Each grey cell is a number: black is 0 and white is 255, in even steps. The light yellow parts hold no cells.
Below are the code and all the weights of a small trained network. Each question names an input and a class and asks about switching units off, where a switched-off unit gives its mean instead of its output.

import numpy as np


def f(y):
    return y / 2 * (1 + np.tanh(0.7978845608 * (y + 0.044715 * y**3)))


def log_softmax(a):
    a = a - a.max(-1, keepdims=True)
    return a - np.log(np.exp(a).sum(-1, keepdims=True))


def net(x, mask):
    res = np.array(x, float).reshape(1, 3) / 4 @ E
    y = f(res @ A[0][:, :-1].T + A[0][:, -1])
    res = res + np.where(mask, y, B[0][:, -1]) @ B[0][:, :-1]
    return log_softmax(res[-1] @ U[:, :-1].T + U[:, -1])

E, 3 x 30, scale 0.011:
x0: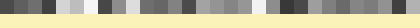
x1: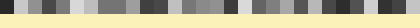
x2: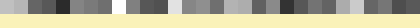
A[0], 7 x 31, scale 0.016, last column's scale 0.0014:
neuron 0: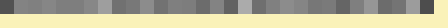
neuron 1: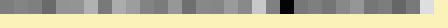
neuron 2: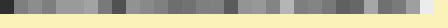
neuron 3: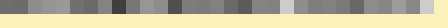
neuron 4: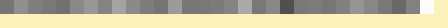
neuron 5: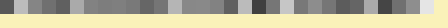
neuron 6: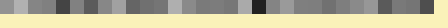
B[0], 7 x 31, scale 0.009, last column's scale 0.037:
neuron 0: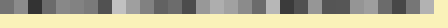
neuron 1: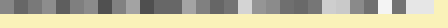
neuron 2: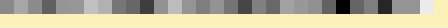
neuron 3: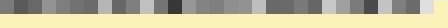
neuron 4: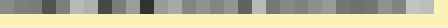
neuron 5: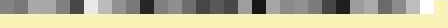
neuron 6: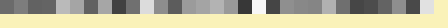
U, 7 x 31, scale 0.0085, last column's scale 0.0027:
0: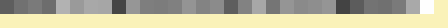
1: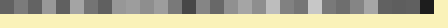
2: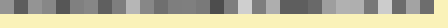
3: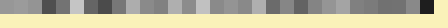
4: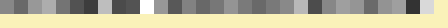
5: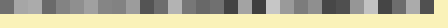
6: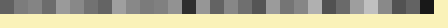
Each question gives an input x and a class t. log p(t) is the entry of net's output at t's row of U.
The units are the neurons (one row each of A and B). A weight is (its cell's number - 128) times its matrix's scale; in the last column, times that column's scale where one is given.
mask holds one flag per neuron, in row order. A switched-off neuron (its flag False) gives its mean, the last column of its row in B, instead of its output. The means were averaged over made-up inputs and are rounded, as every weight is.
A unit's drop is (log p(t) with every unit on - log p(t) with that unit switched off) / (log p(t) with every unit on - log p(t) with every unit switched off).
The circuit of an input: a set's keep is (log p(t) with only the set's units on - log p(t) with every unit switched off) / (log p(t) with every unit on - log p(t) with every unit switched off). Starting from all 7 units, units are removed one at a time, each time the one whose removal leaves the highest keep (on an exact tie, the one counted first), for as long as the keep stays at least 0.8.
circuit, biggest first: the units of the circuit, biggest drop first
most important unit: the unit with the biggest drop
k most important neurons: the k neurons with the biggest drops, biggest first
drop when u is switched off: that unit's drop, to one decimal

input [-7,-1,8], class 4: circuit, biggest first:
(neuron 2; neuron 1)
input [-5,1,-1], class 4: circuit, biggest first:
(neuron 2; neuron 4)
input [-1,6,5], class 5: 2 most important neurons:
(neuron 5; neuron 3)
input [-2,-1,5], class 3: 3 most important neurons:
(neuron 5; neuron 2; neuron 3)
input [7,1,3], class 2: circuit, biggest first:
(neuron 1)
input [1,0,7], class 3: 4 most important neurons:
(neuron 5; neuron 6; neuron 4; neuron 3)
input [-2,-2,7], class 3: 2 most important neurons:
(neuron 5; neuron 2)
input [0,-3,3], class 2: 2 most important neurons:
(neuron 2; neuron 6)
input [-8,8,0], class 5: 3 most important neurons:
(neuron 5; neuron 0; neuron 3)
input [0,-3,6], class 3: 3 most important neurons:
(neuron 5; neuron 3; neuron 4)
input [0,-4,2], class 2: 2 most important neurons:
(neuron 6; neuron 2)
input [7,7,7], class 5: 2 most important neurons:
(neuron 5; neuron 3)
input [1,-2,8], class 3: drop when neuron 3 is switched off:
0.3
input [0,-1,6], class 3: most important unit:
neuron 5
